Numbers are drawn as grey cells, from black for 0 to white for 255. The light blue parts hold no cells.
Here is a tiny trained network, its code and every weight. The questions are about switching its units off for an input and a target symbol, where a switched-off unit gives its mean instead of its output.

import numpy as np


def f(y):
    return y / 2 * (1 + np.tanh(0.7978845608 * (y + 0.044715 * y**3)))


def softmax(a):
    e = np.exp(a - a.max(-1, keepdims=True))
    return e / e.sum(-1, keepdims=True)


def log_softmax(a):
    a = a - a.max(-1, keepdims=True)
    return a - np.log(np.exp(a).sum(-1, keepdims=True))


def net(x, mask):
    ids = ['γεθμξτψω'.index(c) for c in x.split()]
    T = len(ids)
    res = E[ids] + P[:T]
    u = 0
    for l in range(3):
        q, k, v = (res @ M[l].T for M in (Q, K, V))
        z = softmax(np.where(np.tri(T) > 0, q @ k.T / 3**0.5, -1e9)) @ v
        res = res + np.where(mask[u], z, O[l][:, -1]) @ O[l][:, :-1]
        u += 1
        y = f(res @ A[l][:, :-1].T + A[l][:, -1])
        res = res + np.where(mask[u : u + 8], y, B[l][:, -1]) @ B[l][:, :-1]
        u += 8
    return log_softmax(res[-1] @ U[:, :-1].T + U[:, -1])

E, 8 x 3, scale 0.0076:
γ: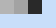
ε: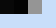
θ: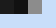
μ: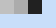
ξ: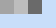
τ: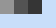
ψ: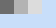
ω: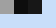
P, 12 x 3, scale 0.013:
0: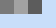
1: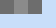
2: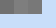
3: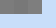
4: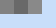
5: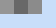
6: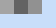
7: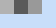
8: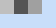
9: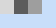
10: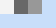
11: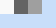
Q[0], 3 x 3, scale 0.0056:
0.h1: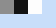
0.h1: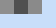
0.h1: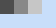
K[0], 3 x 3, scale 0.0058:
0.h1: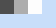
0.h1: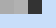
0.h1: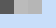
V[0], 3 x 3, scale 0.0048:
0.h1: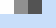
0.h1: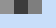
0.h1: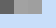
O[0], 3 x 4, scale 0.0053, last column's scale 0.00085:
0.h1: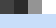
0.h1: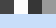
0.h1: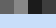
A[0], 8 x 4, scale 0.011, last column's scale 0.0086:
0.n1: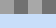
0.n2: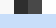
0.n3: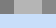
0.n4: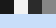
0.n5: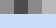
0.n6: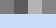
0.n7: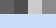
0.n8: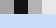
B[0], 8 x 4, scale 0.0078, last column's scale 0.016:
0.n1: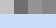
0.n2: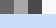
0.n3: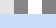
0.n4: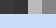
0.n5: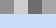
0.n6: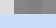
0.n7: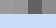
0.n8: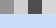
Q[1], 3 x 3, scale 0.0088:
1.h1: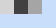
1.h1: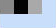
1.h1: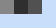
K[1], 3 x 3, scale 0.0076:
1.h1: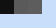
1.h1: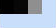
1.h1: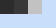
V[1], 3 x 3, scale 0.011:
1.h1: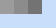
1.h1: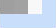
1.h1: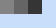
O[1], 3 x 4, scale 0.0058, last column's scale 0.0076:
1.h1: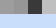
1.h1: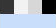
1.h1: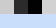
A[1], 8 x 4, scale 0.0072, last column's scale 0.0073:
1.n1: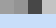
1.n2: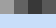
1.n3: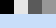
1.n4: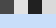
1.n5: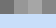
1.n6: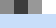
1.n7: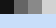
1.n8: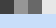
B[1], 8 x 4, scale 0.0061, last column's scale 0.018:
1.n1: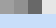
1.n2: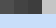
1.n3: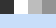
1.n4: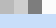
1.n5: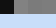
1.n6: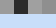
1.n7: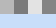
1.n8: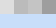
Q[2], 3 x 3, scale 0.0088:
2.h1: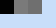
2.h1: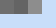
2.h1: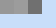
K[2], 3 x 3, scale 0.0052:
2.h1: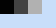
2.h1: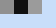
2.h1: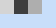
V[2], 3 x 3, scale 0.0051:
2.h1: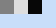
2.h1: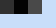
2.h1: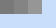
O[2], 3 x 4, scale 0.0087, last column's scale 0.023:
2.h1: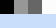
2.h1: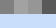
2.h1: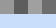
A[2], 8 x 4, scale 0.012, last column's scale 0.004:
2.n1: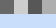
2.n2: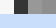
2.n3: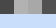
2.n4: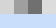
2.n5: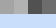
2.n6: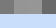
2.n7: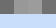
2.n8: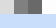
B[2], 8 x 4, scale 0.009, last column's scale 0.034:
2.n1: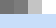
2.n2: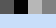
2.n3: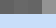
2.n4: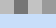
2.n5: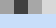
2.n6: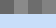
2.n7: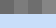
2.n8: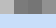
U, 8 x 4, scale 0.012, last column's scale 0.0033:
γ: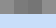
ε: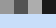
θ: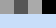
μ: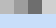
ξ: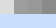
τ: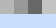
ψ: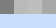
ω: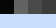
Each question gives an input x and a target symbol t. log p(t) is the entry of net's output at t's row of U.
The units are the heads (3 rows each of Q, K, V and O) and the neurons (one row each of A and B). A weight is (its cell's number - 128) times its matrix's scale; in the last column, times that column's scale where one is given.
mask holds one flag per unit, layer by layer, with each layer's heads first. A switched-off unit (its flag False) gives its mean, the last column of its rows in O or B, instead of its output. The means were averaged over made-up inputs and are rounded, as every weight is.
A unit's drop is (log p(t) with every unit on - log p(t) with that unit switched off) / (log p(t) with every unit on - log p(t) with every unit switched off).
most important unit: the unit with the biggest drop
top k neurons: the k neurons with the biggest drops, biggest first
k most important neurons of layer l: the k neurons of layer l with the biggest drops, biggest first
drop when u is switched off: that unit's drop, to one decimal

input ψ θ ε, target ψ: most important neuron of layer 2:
2.n5
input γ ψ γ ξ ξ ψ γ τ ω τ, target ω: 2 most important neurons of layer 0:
0.n2, 0.n8
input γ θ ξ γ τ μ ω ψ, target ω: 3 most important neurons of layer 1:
1.n4, 1.n1, 1.n8
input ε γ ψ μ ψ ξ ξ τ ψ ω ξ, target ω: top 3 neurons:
0.n8, 0.n2, 1.n4
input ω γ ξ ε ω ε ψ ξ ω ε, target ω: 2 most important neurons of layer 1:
1.n4, 1.n2
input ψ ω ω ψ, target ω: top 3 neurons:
1.n4, 0.n2, 2.n5
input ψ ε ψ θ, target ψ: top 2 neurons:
0.n3, 1.n3
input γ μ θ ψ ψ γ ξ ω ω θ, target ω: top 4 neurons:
0.n2, 1.n2, 0.n8, 1.n4
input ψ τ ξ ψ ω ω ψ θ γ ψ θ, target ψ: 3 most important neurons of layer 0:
0.n3, 0.n8, 0.n2
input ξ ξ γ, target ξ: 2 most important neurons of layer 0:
0.n8, 0.n2
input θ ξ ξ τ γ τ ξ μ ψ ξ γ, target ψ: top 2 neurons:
0.n6, 0.n3
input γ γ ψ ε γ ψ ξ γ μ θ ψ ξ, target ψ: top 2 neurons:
0.n3, 0.n2
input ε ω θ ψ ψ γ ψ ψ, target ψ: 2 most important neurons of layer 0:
0.n8, 0.n3
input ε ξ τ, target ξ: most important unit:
2.h1
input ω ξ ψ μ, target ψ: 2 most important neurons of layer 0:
0.n3, 0.n2
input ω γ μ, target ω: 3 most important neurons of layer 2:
2.n4, 2.n5, 2.n1
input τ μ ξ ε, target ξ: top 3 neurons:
0.n8, 0.n4, 0.n2
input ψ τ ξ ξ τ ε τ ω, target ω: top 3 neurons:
1.n2, 0.n2, 0.n8
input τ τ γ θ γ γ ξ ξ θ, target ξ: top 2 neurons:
0.n8, 2.n4
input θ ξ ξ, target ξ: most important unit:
2.h1
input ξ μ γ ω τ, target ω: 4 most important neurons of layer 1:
1.n2, 1.n4, 1.n1, 1.n7
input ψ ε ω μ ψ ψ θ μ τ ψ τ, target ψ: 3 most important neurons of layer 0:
0.n3, 0.n2, 0.n6
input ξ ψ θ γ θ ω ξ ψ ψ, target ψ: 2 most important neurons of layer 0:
0.n8, 0.n7
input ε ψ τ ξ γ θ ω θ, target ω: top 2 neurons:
0.n2, 1.n4
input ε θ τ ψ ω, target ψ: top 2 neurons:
0.n3, 2.n1
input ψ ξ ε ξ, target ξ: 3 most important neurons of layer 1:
1.n2, 1.n7, 1.n8
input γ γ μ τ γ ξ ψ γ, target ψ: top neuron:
0.n3
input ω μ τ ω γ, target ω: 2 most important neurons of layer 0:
0.n8, 0.n2
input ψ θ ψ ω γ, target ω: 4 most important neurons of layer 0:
0.n2, 0.n8, 0.n4, 0.n5
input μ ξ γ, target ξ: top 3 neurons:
0.n8, 0.n4, 0.n2
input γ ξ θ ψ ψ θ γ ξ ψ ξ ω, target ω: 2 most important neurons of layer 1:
1.n2, 1.n4
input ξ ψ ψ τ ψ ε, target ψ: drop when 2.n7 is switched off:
0.0
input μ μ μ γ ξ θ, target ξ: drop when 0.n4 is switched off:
0.1
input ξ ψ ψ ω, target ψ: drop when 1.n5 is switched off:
-0.1
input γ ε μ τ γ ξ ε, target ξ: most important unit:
0.n8
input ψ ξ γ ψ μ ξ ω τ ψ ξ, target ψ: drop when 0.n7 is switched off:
0.2
